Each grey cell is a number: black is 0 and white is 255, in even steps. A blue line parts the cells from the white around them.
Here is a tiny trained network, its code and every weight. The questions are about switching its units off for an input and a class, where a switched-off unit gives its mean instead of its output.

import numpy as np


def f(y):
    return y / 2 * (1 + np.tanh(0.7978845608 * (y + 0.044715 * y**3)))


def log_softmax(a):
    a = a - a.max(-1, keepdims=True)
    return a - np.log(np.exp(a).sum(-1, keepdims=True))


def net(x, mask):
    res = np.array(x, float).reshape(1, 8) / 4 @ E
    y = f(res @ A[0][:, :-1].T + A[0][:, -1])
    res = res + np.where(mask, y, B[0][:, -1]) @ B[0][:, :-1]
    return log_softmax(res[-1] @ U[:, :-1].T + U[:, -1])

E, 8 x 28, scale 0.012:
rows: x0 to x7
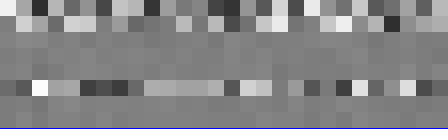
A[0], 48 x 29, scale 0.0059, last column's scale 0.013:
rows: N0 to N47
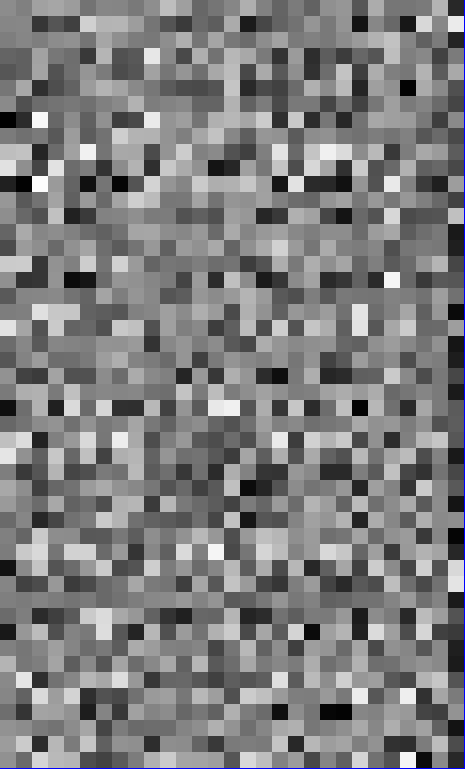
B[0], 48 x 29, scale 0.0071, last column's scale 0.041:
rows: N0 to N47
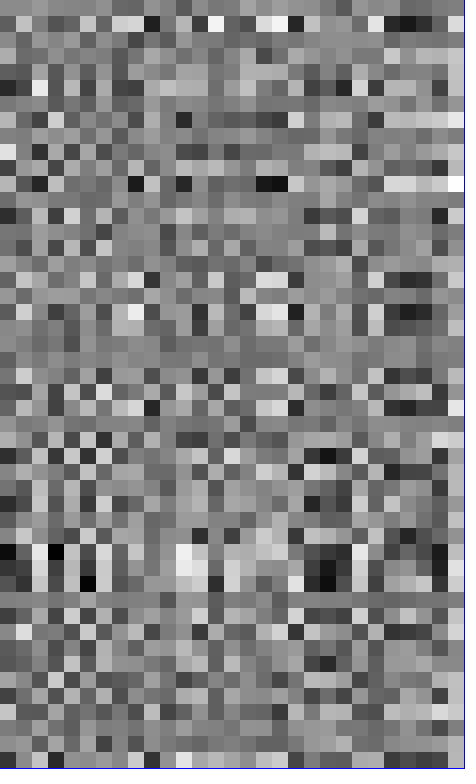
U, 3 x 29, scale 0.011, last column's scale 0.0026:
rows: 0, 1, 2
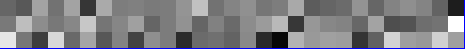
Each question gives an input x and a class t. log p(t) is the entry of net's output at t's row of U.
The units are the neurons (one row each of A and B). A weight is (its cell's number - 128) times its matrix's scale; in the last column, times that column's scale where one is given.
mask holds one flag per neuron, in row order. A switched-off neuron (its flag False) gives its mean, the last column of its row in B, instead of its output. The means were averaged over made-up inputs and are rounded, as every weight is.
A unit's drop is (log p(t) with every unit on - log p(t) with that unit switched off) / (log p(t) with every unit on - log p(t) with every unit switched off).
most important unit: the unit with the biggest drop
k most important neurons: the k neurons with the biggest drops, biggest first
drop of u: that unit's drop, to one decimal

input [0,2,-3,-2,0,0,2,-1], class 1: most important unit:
N11
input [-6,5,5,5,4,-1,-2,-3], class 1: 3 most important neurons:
[N39; N25; N36]
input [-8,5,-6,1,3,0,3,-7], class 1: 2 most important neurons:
[N39; N25]
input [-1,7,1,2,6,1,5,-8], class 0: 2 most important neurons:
[N1; N17]
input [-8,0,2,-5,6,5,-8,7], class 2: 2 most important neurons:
[N11; N7]
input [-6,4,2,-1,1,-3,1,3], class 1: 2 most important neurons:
[N39; N25]
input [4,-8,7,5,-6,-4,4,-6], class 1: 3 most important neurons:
[N17; N29; N23]
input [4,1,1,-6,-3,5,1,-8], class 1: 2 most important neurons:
[N36; N35]
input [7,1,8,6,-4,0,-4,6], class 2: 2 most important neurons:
[N25; N1]
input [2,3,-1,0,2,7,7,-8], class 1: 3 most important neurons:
[N19; N36; N35]
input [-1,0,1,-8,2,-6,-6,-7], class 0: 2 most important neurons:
[N38; N5]
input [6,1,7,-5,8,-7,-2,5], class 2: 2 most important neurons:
[N27; N42]
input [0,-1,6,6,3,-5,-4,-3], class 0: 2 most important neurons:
[N39; N25]
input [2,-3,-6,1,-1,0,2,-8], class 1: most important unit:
N35
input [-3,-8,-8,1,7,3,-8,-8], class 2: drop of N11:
0.4
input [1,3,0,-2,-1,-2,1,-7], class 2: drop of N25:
0.2
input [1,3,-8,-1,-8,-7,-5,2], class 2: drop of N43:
0.0
